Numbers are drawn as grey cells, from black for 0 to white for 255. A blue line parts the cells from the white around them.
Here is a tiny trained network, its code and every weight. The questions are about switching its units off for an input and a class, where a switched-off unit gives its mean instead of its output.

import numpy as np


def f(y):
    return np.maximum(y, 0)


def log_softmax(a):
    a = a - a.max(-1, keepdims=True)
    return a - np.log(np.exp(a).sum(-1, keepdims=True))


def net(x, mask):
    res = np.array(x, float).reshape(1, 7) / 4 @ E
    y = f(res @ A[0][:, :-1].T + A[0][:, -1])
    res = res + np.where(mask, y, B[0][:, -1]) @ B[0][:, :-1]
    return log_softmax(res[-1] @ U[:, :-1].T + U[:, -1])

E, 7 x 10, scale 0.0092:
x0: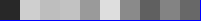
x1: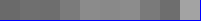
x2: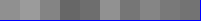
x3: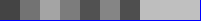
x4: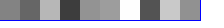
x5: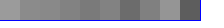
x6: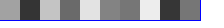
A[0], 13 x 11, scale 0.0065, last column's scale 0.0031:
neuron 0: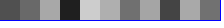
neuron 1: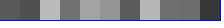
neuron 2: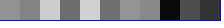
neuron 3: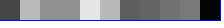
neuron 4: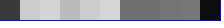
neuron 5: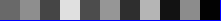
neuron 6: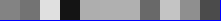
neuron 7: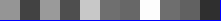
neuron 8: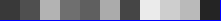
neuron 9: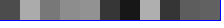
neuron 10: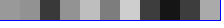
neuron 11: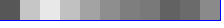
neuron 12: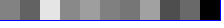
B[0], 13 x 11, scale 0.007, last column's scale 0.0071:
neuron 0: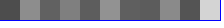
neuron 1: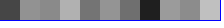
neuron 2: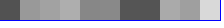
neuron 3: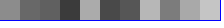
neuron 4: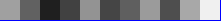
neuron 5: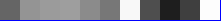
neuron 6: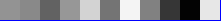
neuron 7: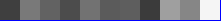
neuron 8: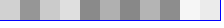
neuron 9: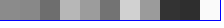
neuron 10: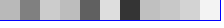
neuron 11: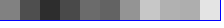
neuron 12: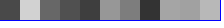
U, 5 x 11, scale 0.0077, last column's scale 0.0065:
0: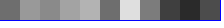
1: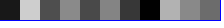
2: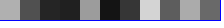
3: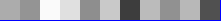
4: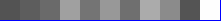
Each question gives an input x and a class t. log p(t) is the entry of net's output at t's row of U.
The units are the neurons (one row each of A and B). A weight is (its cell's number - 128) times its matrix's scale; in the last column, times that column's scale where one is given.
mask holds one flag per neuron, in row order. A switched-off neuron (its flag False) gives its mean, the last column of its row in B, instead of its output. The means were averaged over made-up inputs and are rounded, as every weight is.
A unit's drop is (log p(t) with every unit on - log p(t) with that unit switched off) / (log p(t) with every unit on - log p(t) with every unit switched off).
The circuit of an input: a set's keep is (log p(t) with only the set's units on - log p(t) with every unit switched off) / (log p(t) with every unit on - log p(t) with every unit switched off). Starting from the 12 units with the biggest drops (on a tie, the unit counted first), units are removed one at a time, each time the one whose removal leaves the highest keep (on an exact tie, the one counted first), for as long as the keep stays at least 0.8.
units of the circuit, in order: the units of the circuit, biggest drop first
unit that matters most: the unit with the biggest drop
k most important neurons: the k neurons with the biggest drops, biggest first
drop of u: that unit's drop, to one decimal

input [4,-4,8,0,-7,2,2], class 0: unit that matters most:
neuron 5
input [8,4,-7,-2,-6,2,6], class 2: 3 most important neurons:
[neuron 4; neuron 3; neuron 11]
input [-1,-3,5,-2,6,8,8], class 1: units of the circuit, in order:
[neuron 7; neuron 12; neuron 2]
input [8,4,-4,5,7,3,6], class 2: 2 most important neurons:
[neuron 4; neuron 11]
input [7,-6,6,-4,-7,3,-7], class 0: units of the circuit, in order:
[neuron 5; neuron 9]
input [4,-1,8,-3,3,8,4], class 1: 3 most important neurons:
[neuron 2; neuron 12; neuron 9]
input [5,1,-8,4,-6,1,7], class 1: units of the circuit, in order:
[neuron 12; neuron 7]
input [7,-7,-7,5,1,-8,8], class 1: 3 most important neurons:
[neuron 1; neuron 12; neuron 0]
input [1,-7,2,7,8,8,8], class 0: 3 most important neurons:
[neuron 6; neuron 10; neuron 8]
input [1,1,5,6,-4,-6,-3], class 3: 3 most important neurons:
[neuron 8; neuron 6; neuron 7]
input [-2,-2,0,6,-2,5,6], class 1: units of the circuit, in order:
[neuron 7; neuron 1]
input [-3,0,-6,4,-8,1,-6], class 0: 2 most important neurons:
[neuron 5; neuron 9]
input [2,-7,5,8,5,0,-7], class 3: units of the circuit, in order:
[neuron 8; neuron 7]
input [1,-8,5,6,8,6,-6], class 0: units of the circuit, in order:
[neuron 6]
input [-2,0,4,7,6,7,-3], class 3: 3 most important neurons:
[neuron 8; neuron 5; neuron 9]
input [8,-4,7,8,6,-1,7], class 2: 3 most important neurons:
[neuron 4; neuron 11; neuron 3]
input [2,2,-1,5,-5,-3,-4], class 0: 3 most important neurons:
[neuron 5; neuron 10; neuron 9]
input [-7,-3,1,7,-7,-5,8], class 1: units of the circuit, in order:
[neuron 7; neuron 1; neuron 12]
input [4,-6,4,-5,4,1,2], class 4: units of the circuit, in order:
[neuron 5; neuron 11]
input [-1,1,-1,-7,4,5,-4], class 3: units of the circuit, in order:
[neuron 10]
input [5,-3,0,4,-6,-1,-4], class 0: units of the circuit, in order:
[neuron 5; neuron 9]
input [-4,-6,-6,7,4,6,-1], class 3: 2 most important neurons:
[neuron 8; neuron 4]
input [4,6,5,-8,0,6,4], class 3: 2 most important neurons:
[neuron 10; neuron 2]
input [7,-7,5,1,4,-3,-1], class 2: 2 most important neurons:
[neuron 4; neuron 11]
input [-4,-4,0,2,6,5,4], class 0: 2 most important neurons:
[neuron 6; neuron 10]
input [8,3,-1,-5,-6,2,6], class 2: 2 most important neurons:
[neuron 4; neuron 3]
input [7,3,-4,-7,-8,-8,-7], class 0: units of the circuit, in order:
[neuron 5]
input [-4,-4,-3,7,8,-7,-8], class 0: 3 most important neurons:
[neuron 6; neuron 10; neuron 7]
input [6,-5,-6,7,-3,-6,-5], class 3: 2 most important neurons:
[neuron 8; neuron 7]
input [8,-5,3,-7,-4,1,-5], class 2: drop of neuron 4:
0.3
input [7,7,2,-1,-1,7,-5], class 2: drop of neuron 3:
0.1
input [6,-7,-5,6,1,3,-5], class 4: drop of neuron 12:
0.1
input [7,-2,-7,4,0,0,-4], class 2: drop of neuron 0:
0.0
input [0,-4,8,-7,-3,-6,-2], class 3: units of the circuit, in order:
[neuron 10]
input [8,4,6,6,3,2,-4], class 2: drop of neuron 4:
0.3
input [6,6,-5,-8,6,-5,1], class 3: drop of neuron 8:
-0.1
